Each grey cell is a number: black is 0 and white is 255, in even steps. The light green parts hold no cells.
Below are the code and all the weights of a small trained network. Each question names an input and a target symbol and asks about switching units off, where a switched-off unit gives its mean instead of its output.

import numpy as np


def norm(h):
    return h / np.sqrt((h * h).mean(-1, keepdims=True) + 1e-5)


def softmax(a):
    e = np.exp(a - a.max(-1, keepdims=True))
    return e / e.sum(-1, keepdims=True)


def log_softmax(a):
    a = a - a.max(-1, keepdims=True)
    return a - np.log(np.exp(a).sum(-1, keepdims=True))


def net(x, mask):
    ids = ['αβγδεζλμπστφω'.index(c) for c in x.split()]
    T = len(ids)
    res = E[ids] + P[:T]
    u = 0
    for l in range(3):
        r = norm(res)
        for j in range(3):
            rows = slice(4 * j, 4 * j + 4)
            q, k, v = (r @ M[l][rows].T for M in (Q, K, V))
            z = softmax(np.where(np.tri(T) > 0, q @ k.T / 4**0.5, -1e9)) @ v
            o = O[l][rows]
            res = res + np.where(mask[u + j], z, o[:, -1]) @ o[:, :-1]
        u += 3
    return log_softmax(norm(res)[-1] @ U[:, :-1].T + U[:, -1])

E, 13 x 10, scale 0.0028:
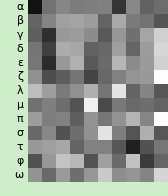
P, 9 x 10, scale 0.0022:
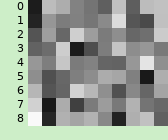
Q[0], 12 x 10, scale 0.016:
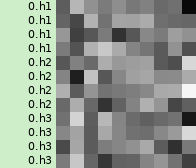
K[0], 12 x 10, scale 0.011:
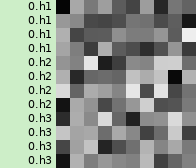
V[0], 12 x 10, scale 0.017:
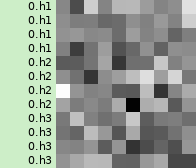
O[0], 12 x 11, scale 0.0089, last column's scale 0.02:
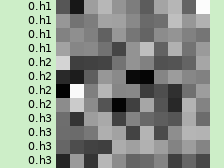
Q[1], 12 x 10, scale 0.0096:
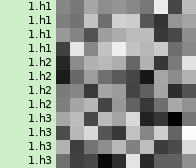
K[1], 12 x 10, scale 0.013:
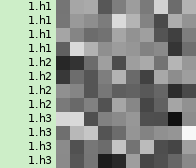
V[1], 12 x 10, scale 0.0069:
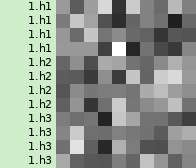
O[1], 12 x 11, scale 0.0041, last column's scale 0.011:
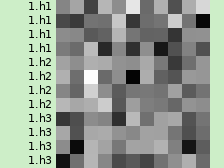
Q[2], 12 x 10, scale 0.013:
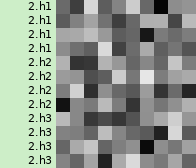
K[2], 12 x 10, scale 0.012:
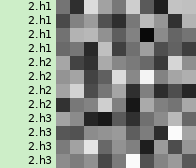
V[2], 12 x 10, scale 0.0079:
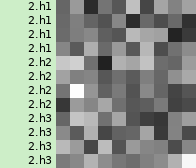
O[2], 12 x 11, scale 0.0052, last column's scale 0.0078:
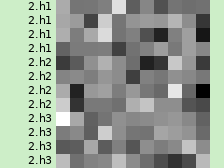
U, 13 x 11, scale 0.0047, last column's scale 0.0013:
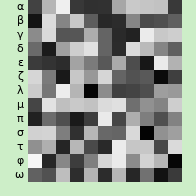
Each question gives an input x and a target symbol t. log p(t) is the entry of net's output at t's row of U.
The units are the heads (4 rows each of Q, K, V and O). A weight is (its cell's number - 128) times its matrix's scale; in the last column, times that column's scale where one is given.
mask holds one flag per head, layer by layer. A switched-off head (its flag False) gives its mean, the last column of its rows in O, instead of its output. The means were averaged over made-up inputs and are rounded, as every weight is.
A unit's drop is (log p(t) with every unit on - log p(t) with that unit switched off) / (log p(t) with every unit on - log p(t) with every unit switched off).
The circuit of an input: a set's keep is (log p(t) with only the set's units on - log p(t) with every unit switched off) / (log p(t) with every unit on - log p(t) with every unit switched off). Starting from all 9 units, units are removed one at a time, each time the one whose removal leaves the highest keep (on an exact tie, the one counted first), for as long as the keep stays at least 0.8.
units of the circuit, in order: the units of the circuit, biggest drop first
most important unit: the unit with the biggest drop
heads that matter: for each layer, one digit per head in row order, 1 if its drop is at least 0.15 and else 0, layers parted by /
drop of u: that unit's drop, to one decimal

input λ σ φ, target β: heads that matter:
010 / 000 / 000
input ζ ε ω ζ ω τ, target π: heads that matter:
011 / 001 / 000
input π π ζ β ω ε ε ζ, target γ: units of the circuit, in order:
0.h3, 0.h2, 2.h2
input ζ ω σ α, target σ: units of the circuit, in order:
0.h2, 0.h1, 2.h2
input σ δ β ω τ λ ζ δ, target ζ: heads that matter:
011 / 000 / 000
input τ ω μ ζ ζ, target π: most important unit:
0.h3
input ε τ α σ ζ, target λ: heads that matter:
001 / 000 / 000
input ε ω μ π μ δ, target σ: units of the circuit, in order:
0.h1, 0.h2, 0.h3, 2.h2
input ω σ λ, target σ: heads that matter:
110 / 000 / 010
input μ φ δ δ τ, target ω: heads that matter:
101 / 100 / 000
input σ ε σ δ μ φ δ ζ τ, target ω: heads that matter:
001 / 100 / 000
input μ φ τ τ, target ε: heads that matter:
011 / 000 / 000
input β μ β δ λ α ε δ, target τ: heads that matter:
111 / 000 / 100
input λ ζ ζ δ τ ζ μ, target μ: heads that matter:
010 / 000 / 000
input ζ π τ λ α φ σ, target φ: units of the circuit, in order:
0.h2
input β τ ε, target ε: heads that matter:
001 / 000 / 000
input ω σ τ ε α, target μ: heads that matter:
010 / 000 / 000
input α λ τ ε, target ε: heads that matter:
000 / 000 / 000
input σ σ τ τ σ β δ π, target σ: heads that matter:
111 / 000 / 000
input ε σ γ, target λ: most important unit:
0.h3
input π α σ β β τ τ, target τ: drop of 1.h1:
0.3
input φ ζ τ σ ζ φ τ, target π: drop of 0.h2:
0.9
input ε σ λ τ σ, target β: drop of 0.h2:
0.7
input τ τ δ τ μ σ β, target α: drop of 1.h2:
0.0
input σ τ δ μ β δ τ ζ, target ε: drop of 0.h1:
0.1
